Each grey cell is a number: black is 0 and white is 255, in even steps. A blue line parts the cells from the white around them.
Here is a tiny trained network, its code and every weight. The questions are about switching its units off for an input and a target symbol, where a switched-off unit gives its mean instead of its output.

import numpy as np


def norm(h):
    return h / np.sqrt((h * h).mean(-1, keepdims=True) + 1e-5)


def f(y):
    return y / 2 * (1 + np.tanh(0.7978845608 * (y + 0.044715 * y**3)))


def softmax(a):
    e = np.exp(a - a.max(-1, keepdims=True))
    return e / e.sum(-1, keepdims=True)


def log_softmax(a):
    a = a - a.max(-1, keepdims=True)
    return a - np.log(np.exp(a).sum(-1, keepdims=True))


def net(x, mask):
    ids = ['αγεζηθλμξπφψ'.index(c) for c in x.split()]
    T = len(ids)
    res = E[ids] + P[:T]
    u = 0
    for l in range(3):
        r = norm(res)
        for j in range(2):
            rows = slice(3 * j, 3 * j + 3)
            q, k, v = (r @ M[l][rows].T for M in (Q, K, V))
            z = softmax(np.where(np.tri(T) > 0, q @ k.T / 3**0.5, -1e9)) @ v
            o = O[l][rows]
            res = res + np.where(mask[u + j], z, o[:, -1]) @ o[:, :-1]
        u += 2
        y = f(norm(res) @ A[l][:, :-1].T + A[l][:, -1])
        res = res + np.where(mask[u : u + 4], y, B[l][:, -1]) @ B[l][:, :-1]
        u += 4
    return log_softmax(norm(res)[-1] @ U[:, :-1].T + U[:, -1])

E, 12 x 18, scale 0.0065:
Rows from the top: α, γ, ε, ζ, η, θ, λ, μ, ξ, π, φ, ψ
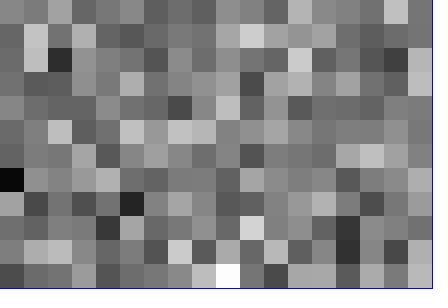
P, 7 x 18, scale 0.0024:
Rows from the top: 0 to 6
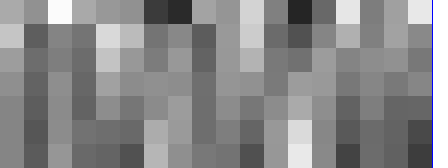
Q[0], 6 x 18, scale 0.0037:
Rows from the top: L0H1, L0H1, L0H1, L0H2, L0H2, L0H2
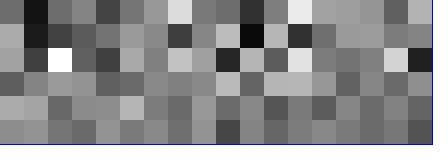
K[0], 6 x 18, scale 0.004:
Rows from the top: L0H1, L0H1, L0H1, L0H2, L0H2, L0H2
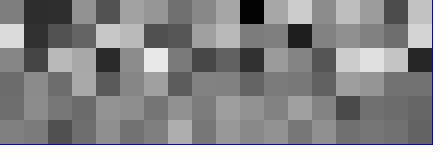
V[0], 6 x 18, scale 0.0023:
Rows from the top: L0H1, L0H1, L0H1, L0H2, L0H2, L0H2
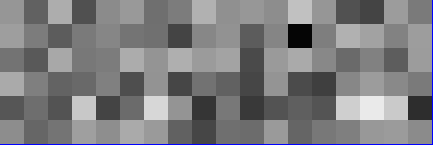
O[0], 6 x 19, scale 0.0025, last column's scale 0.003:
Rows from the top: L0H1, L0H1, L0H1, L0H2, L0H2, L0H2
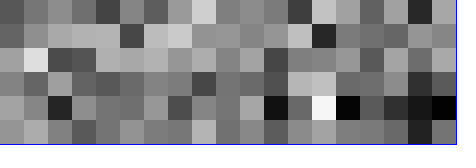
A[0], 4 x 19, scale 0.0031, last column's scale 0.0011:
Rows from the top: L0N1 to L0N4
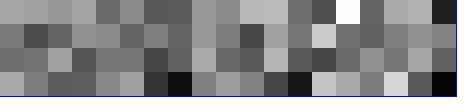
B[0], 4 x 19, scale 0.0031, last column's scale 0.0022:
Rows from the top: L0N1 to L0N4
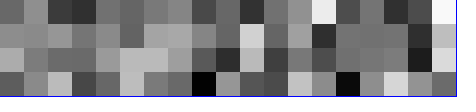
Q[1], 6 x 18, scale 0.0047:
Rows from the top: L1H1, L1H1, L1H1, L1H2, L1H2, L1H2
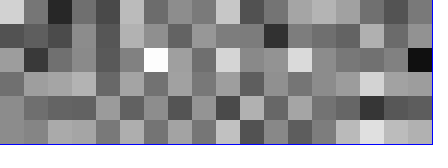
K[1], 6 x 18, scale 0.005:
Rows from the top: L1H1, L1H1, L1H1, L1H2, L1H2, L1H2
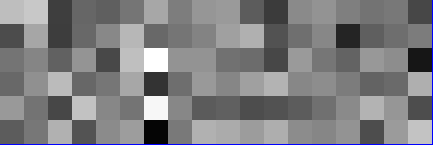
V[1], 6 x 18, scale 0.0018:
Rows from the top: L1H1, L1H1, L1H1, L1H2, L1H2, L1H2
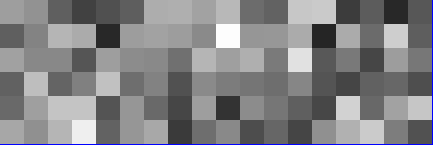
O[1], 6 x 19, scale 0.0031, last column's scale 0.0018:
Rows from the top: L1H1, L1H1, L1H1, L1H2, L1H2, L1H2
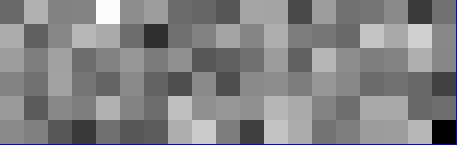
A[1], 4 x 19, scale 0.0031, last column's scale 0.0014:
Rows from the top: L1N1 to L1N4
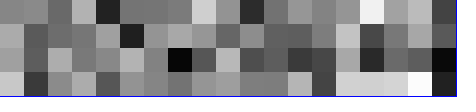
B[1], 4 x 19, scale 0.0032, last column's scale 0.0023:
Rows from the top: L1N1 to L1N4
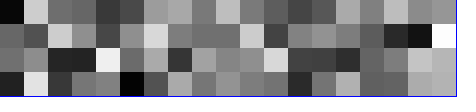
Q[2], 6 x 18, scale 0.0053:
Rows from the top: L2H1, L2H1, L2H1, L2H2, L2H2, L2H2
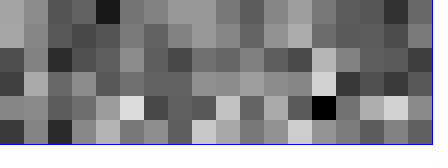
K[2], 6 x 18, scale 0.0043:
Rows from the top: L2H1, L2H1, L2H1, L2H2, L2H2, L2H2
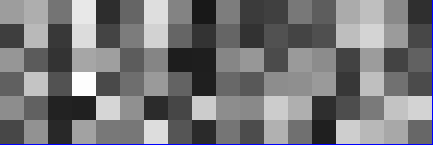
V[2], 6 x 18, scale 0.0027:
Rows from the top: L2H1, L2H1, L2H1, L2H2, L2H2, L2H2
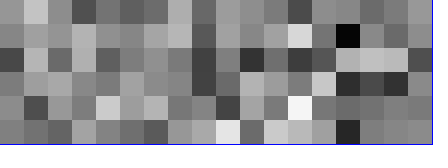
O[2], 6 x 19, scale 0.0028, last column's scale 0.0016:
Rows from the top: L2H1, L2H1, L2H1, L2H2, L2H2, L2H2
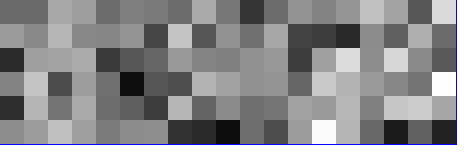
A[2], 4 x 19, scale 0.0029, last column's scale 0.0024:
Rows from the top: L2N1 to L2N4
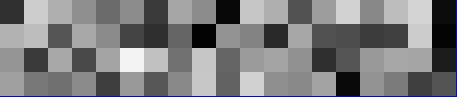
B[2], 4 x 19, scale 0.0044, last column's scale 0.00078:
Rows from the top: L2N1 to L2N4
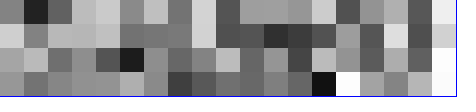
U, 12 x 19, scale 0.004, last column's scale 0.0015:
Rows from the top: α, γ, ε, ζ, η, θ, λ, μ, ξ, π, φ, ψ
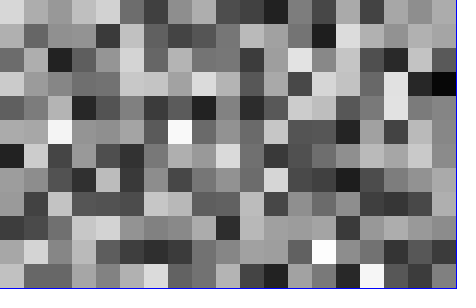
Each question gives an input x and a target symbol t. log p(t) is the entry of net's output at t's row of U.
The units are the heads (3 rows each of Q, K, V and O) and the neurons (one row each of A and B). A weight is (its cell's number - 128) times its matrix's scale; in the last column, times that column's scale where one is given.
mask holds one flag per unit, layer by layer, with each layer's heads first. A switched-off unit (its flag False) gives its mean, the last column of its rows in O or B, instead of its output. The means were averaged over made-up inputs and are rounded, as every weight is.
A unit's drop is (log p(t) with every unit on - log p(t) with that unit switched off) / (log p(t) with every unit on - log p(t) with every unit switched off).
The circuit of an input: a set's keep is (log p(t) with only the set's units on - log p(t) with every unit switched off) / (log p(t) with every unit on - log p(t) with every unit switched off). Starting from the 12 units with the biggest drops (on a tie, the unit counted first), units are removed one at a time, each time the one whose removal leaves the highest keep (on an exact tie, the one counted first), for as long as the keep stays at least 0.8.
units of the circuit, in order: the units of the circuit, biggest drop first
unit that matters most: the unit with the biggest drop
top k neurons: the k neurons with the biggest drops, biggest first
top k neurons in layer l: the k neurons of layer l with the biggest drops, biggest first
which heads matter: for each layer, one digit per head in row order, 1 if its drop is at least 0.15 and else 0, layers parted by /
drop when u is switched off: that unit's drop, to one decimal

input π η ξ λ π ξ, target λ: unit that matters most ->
L1H2
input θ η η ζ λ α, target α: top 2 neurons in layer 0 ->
[L0N1, L0N3]
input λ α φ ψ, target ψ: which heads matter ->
11 / 10 / 01
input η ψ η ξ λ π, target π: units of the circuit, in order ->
[L2H1, L2N1, L1N2]
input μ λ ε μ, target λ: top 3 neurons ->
[L2N3, L0N1, L1N4]
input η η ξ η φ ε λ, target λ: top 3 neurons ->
[L0N1, L1N1, L1N4]
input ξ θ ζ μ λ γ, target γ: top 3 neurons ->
[L2N4, L0N1, L1N4]
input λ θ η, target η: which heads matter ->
11 / 01 / 11
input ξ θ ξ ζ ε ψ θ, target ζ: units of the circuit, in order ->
[L0H1, L2N3]
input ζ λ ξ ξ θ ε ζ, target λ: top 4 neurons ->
[L0N1, L1N1, L0N3, L1N4]
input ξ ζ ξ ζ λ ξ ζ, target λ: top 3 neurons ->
[L0N1, L1N1, L0N3]
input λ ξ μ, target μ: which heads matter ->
11 / 01 / 01
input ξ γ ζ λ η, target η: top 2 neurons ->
[L0N4, L0N1]
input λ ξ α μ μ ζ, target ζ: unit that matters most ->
L0H1
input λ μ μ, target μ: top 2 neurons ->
[L2N3, L0N1]
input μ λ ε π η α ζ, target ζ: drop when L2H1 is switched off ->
0.2
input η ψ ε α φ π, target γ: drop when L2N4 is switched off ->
0.6
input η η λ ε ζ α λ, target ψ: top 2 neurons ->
[L0N1, L0N3]
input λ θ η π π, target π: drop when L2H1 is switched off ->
0.3
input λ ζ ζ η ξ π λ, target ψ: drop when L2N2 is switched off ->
0.0
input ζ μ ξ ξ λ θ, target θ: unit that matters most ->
L0N1
